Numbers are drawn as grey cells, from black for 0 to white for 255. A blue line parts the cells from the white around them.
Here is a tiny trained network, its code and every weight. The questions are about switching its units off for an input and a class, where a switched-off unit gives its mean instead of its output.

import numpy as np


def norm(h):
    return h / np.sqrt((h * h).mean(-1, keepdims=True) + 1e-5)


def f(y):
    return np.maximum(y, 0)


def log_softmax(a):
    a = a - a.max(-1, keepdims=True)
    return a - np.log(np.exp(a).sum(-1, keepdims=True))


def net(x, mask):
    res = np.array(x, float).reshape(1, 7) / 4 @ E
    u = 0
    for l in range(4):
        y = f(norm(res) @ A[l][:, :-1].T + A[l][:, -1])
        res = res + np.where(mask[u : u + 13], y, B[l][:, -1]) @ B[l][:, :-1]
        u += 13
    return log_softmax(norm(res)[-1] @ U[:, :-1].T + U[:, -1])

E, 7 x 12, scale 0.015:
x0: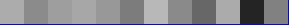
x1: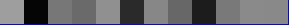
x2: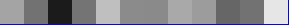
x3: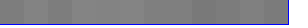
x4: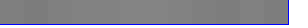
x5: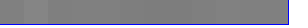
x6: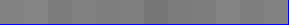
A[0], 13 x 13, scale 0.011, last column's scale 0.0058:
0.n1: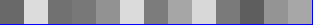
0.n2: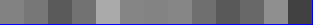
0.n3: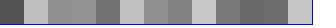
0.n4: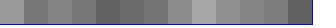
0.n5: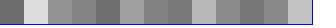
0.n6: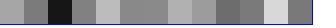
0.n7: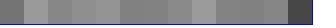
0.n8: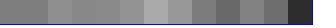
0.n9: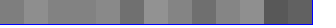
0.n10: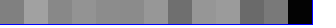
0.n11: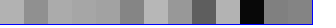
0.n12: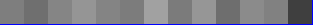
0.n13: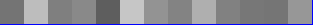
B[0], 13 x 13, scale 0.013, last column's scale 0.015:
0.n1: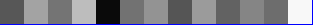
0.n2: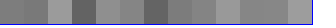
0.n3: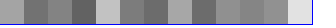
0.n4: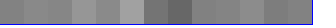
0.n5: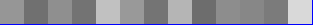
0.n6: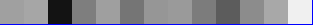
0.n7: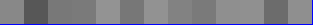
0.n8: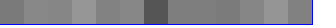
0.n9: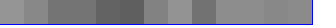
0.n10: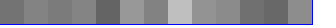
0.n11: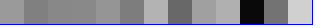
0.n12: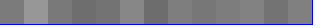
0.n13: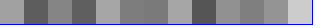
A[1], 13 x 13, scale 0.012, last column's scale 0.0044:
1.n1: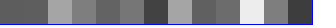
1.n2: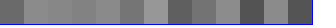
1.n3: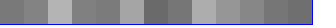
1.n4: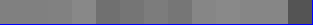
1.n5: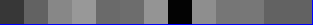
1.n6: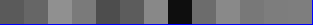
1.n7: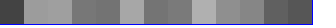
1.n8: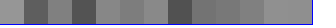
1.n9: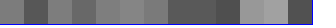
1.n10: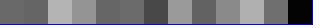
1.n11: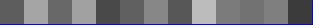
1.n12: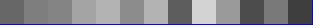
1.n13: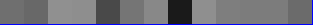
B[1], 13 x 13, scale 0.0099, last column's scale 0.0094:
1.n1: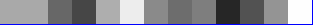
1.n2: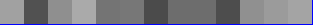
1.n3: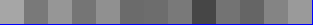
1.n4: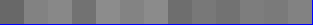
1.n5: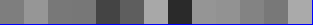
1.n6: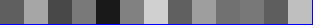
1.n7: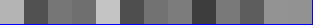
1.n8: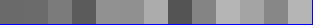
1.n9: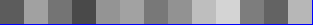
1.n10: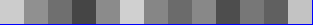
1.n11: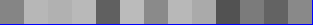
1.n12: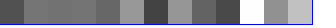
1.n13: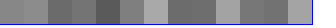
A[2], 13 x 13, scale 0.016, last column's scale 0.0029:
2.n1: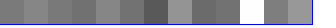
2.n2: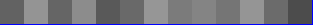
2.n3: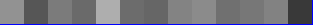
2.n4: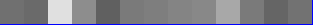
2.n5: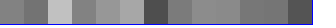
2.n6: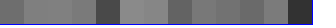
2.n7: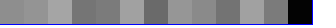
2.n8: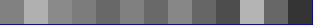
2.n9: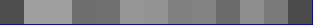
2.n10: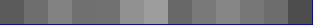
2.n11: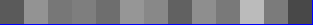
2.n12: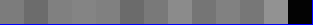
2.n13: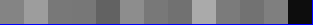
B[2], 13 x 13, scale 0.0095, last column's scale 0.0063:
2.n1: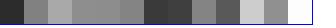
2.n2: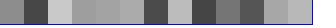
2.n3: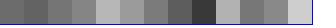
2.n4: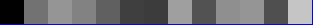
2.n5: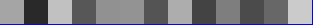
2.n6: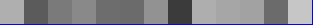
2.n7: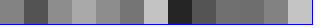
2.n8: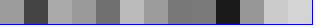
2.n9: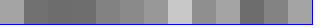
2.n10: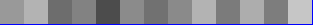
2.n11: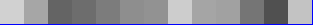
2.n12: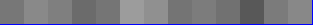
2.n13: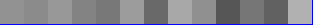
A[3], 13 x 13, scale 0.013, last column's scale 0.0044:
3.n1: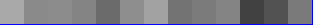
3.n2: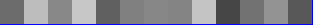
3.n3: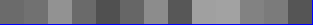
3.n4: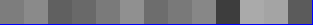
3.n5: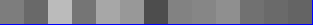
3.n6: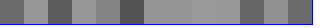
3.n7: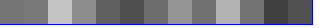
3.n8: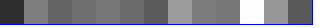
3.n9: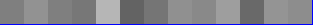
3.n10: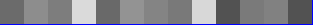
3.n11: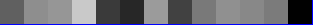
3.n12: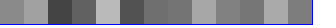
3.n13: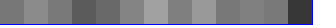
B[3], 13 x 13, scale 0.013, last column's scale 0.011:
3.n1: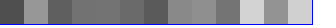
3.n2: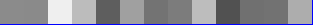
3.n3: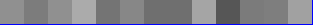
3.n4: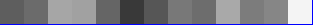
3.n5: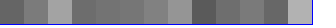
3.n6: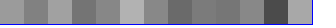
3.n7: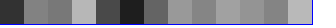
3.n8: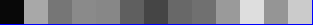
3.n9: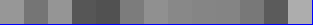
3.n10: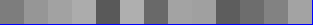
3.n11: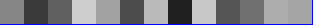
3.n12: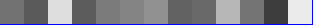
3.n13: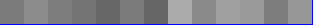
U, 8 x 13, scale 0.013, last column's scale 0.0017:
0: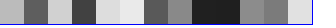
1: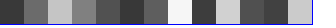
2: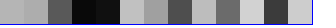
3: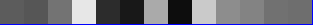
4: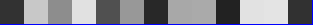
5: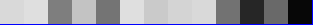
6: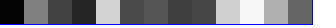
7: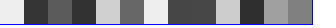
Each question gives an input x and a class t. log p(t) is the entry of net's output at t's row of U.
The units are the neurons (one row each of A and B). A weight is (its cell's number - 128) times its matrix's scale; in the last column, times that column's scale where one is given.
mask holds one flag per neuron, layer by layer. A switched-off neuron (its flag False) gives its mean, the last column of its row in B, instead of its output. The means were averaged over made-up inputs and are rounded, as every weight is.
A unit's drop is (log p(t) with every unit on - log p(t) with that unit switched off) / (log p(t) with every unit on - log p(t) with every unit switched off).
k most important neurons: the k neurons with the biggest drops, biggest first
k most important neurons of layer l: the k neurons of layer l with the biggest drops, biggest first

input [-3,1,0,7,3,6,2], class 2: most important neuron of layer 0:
[0.n6]
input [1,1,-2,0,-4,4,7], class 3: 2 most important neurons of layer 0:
[0.n5, 0.n3]
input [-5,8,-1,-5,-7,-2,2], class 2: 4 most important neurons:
[0.n6, 0.n3, 0.n5, 0.n13]
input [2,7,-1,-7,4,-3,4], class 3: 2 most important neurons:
[0.n6, 0.n3]
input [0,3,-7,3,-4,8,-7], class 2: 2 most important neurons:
[0.n11, 0.n1]
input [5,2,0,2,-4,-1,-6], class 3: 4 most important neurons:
[0.n6, 0.n5, 0.n3, 0.n13]
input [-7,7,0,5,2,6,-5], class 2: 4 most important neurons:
[0.n6, 0.n3, 0.n5, 0.n13]
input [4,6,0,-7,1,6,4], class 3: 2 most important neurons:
[0.n6, 0.n3]
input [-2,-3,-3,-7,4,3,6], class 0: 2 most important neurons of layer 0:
[0.n11, 0.n6]
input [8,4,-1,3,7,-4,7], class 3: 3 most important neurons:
[0.n6, 0.n5, 0.n3]
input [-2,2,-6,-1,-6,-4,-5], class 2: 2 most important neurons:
[0.n11, 0.n1]
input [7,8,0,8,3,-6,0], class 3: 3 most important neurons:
[0.n6, 0.n3, 0.n5]
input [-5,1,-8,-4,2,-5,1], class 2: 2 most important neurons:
[0.n5, 0.n3]
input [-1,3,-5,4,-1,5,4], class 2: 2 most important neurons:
[0.n11, 0.n1]
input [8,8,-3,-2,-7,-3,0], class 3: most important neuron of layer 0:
[0.n6]
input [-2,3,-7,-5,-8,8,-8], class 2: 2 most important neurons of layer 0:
[0.n11, 0.n1]
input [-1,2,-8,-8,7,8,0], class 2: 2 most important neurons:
[0.n11, 0.n1]
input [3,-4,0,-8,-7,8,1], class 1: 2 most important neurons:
[0.n6, 0.n5]
